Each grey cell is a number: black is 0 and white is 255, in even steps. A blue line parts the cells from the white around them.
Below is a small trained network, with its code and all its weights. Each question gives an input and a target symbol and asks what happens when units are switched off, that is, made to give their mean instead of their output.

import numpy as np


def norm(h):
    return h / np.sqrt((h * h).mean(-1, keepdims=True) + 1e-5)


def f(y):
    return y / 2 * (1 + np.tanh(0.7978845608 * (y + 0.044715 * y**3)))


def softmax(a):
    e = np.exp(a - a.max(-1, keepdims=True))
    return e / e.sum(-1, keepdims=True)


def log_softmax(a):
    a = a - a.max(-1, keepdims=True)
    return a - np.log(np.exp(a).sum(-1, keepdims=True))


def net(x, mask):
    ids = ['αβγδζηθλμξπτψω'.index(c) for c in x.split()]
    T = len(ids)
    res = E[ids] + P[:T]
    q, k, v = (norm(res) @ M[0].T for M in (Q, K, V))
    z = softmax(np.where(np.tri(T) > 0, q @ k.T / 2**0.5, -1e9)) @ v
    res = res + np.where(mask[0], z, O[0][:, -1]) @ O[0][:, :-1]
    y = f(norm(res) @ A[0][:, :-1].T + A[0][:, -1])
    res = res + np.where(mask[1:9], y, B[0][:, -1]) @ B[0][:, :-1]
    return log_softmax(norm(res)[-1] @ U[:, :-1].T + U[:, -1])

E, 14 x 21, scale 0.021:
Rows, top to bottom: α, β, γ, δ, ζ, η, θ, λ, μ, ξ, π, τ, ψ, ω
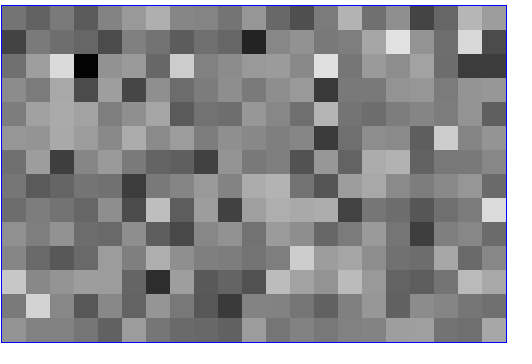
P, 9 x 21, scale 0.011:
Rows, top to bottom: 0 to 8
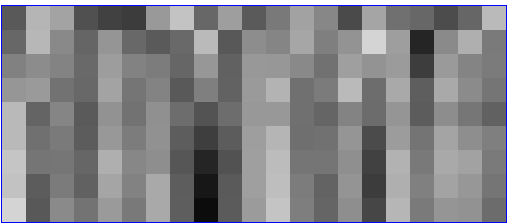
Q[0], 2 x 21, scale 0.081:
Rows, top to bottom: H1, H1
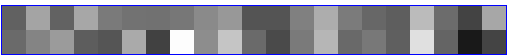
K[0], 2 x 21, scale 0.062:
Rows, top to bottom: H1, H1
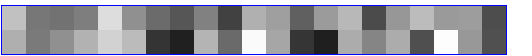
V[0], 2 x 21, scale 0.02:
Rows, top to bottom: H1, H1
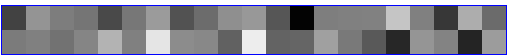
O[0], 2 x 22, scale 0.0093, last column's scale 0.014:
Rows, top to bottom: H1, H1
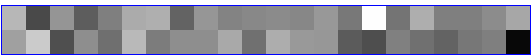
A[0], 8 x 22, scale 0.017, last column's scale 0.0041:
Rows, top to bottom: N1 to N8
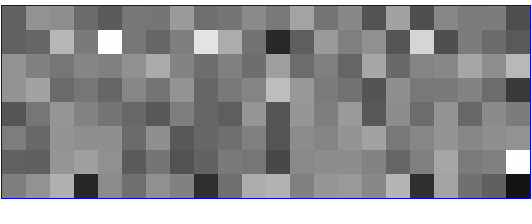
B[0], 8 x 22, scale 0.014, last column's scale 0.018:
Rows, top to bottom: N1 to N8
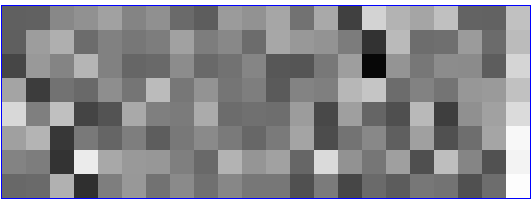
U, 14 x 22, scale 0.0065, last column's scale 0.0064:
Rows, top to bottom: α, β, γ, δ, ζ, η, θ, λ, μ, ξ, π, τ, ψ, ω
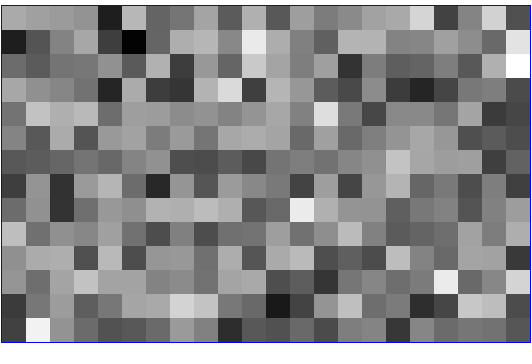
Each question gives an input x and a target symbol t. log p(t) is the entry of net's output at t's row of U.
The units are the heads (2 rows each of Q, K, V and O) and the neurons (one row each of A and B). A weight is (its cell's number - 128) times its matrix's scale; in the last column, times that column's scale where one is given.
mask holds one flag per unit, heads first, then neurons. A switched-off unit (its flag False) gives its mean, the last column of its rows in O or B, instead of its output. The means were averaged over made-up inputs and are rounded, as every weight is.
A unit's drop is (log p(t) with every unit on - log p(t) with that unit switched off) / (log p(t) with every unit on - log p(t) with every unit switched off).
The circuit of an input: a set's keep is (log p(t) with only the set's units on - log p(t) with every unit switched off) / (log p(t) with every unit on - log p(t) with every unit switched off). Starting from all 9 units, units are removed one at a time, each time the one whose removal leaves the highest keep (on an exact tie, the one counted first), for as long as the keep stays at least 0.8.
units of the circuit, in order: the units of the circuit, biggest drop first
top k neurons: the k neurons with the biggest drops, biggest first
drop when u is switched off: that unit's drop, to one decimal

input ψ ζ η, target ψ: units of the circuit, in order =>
(H1; N1; N7; N6)
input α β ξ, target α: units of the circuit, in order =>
(H1; N7)
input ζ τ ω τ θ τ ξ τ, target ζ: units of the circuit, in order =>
(H1; N3)
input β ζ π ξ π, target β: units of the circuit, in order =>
(H1)
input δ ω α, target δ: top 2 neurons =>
(N6; N3)
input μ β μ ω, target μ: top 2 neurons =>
(N4; N8)
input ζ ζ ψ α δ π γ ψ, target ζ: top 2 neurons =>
(N3; N6)
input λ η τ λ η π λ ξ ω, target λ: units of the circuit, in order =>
(N5; H1; N4; N6)
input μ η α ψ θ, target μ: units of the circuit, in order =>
(H1; N4)
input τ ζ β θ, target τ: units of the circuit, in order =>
(H1; N5; N7; N1)
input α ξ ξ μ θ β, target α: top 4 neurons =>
(N7; N1; N8; N2)
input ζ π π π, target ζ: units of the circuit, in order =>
(H1; N3; N4)
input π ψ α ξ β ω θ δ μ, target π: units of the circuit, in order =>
(H1; N7)
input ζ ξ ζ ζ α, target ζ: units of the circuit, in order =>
(H1; N3)
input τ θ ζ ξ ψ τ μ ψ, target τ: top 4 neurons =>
(N7; N5; N1; N2)
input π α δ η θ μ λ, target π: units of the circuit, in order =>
(H1; N7; N5; N1)
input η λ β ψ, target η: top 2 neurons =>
(N1; N5)
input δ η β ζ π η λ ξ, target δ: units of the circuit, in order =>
(N6)
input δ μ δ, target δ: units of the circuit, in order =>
(N6; N3)
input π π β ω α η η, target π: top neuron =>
(N7)
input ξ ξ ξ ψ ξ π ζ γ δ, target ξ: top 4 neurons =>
(N7; N1; N6; N5)
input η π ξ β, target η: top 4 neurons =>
(N1; N5; N6; N3)
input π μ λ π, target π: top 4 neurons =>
(N7; N5; N1; N6)
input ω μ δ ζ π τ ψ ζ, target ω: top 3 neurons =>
(N7; N3; N1)
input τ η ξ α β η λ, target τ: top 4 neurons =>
(N7; N5; N1; N2)
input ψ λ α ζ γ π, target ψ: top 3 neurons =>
(N1; N7; N6)
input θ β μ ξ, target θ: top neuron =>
(N5)
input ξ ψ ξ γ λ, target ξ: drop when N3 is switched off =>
0.4
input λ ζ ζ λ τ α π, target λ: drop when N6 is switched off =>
0.2
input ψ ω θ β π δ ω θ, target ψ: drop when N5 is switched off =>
-0.1
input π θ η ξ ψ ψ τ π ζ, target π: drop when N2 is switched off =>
-0.1
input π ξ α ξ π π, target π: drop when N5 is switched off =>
0.4
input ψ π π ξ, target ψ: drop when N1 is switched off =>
0.4
